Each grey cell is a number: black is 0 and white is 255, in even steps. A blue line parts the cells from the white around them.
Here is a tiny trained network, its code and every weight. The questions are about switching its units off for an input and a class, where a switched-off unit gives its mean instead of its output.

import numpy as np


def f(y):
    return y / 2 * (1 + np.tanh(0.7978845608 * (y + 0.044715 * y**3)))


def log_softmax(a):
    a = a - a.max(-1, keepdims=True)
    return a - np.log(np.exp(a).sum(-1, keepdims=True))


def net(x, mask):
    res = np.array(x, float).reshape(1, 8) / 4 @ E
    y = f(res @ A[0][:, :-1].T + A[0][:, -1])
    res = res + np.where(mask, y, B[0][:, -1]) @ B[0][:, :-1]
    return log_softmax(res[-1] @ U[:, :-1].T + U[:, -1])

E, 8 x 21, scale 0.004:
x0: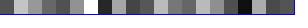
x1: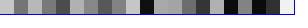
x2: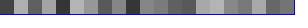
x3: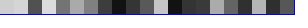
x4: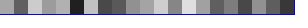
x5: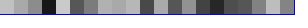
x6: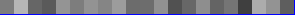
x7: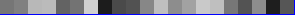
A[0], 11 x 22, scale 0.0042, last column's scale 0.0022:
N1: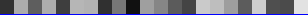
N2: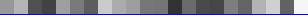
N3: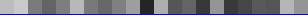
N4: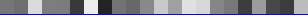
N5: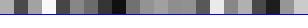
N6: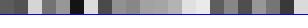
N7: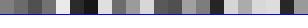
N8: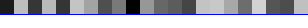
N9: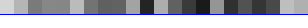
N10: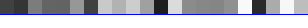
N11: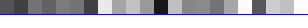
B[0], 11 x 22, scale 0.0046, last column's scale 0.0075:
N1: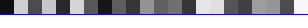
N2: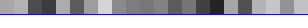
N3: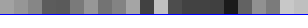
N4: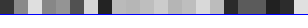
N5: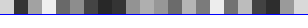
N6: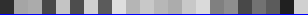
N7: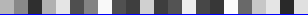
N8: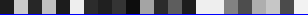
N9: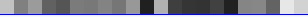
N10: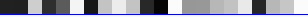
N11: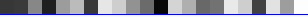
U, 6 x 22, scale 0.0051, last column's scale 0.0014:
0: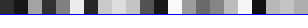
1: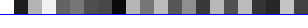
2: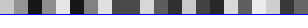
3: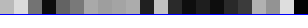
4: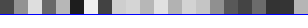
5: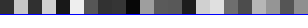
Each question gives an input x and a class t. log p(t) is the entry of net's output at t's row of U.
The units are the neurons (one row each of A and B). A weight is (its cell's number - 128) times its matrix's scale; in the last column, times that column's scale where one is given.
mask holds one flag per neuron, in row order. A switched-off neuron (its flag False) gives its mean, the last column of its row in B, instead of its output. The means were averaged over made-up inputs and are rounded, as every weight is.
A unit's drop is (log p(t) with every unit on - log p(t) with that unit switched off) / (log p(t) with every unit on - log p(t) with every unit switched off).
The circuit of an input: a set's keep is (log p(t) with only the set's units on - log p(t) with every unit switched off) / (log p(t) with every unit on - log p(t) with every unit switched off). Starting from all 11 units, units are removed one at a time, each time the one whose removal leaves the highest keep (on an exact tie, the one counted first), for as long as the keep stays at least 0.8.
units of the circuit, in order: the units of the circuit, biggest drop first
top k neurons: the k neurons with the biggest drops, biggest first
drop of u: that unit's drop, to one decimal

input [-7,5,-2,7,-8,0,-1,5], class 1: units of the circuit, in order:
N5
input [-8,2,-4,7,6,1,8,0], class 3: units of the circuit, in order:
N9, N3
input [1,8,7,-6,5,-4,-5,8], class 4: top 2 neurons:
N4, N6
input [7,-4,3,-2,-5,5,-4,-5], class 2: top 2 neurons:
N10, N2
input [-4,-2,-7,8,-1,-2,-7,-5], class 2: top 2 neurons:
N7, N10
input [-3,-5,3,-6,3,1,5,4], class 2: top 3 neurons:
N7, N10, N5
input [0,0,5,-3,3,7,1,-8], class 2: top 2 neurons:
N7, N2
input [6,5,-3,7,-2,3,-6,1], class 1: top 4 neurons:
N5, N2, N6, N11
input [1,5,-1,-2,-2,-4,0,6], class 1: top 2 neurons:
N5, N8
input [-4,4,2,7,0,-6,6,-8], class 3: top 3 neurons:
N9, N3, N1
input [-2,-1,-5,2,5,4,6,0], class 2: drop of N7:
0.2
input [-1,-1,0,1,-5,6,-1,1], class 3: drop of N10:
0.2
